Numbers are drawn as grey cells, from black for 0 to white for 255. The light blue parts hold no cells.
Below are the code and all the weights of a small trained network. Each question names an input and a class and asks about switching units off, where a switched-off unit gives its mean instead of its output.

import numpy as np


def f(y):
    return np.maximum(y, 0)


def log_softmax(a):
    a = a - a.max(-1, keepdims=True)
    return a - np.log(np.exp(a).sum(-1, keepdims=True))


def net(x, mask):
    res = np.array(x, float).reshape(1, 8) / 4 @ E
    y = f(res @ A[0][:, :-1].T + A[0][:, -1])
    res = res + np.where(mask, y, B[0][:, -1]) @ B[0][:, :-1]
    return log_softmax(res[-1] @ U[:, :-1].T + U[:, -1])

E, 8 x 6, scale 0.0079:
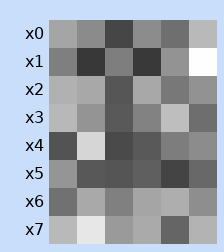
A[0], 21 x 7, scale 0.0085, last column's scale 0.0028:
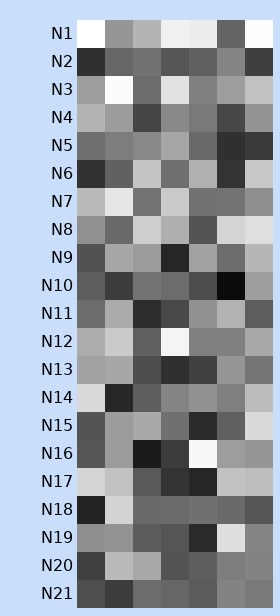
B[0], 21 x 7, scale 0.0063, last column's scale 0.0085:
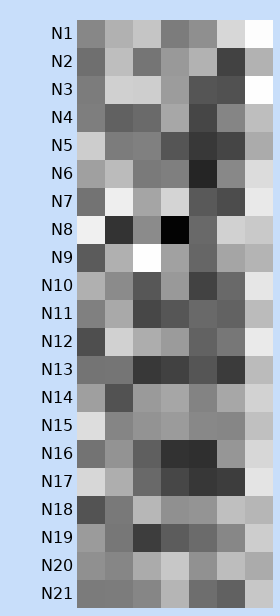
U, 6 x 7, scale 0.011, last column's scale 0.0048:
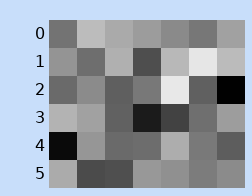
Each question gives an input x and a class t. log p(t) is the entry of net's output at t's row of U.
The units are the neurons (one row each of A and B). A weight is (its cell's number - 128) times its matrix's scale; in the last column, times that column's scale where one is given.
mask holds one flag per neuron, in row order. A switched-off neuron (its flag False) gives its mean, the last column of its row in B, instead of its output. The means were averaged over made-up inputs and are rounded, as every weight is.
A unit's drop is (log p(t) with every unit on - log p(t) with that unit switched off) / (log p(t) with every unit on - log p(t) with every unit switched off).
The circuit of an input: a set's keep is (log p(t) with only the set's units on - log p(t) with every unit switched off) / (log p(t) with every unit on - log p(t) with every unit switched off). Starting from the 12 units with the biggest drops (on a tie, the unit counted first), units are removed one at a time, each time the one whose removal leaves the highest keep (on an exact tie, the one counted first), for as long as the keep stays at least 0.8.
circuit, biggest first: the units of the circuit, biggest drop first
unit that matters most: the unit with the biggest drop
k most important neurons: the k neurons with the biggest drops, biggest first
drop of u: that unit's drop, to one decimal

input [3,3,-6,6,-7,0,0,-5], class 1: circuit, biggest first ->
(N17 N14)
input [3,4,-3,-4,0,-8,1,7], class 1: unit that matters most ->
N8
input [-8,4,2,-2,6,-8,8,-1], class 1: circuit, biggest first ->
(N7 N18)
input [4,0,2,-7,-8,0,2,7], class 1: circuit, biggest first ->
(N8 N1)
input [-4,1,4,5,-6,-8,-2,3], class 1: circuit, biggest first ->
(N1 N8)
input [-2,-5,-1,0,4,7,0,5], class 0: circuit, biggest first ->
(N7 N8)
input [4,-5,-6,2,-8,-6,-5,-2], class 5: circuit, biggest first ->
(N3 N12)
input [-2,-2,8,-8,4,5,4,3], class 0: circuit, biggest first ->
(N7 N3)
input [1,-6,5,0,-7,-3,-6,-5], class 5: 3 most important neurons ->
(N3 N17 N16)
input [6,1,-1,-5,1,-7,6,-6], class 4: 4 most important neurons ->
(N1 N17 N15 N14)
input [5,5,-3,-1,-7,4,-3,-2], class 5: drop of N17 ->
0.0
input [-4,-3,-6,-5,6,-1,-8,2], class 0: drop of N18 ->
0.1
